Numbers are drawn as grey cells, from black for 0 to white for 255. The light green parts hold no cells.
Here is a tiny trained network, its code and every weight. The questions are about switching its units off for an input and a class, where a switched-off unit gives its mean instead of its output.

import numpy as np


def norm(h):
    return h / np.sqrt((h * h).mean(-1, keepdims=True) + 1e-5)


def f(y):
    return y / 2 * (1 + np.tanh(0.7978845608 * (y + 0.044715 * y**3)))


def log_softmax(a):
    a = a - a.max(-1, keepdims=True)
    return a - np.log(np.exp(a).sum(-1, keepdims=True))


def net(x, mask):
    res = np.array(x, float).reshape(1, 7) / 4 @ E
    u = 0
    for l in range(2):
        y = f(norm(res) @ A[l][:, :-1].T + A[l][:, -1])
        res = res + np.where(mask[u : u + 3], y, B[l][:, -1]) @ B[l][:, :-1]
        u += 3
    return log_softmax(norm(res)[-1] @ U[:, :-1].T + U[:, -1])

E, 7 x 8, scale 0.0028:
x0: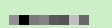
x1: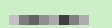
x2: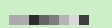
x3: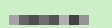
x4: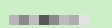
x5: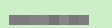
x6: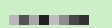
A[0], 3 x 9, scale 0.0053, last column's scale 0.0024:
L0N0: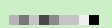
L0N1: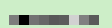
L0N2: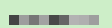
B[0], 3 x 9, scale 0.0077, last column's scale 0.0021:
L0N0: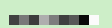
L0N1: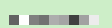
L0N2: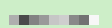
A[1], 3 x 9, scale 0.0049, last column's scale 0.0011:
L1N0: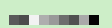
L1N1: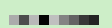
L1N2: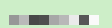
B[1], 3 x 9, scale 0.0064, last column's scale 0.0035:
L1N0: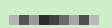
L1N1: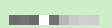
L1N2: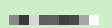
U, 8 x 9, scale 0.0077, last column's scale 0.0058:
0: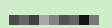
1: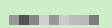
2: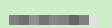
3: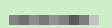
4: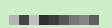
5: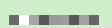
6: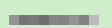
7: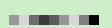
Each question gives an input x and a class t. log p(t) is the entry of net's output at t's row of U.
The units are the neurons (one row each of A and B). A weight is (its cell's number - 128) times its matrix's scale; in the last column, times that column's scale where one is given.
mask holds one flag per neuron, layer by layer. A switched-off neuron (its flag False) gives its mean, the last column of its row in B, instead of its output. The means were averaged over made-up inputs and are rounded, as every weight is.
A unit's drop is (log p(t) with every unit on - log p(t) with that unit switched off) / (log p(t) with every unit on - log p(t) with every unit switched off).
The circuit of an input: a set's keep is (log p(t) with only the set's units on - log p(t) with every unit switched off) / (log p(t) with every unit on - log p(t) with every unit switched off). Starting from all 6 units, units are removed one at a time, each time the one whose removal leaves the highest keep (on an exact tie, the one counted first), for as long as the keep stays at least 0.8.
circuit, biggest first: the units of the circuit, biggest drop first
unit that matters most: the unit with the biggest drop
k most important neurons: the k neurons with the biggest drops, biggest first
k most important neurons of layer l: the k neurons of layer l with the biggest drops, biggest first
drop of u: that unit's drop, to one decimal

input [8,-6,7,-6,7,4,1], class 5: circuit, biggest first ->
L0N1
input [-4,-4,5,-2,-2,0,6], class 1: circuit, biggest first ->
L1N1; L0N0
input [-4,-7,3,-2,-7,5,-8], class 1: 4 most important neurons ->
L0N2; L0N0; L0N1; L1N0
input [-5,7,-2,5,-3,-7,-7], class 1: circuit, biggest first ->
L0N0; L0N2
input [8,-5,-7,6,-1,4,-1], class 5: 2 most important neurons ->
L0N1; L1N2
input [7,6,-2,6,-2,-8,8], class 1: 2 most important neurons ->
L1N1; L0N0
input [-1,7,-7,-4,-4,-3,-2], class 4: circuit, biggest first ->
L1N0; L0N0
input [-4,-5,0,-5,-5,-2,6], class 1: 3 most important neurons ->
L1N1; L0N0; L0N1
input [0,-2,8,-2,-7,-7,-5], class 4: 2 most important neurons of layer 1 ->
L1N2; L1N1
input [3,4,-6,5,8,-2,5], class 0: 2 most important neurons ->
L0N0; L1N2
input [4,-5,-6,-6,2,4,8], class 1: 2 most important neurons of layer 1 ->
L1N1; L1N2
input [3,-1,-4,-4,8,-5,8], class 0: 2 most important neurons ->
L0N0; L0N2
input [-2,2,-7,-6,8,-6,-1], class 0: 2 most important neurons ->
L0N0; L1N2
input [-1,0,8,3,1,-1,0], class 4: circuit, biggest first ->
L1N2
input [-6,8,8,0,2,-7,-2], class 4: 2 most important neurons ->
L1N2; L0N1
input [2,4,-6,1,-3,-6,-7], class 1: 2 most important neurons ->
L0N2; L1N2
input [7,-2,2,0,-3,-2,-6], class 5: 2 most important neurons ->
L0N1; L1N1
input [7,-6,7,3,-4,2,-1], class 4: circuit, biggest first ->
L1N2; L0N0
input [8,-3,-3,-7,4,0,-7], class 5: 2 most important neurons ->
L0N1; L1N1
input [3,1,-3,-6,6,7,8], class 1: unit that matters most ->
L1N1
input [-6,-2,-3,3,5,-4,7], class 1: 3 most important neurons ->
L1N1; L0N1; L1N2
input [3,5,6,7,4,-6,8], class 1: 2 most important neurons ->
L1N1; L1N0
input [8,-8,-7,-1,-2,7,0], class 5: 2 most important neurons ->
L0N1; L1N2
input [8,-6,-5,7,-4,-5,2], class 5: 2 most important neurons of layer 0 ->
L0N1; L0N0
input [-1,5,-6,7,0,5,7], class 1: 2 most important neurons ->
L1N1; L1N2
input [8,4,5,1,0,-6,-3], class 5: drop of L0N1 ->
0.9
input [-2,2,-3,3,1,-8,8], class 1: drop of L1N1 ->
1.0
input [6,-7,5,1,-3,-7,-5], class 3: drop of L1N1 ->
0.4
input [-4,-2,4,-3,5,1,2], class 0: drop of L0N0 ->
0.9
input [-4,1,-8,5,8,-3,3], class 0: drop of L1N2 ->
0.2
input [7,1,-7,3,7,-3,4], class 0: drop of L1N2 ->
0.3
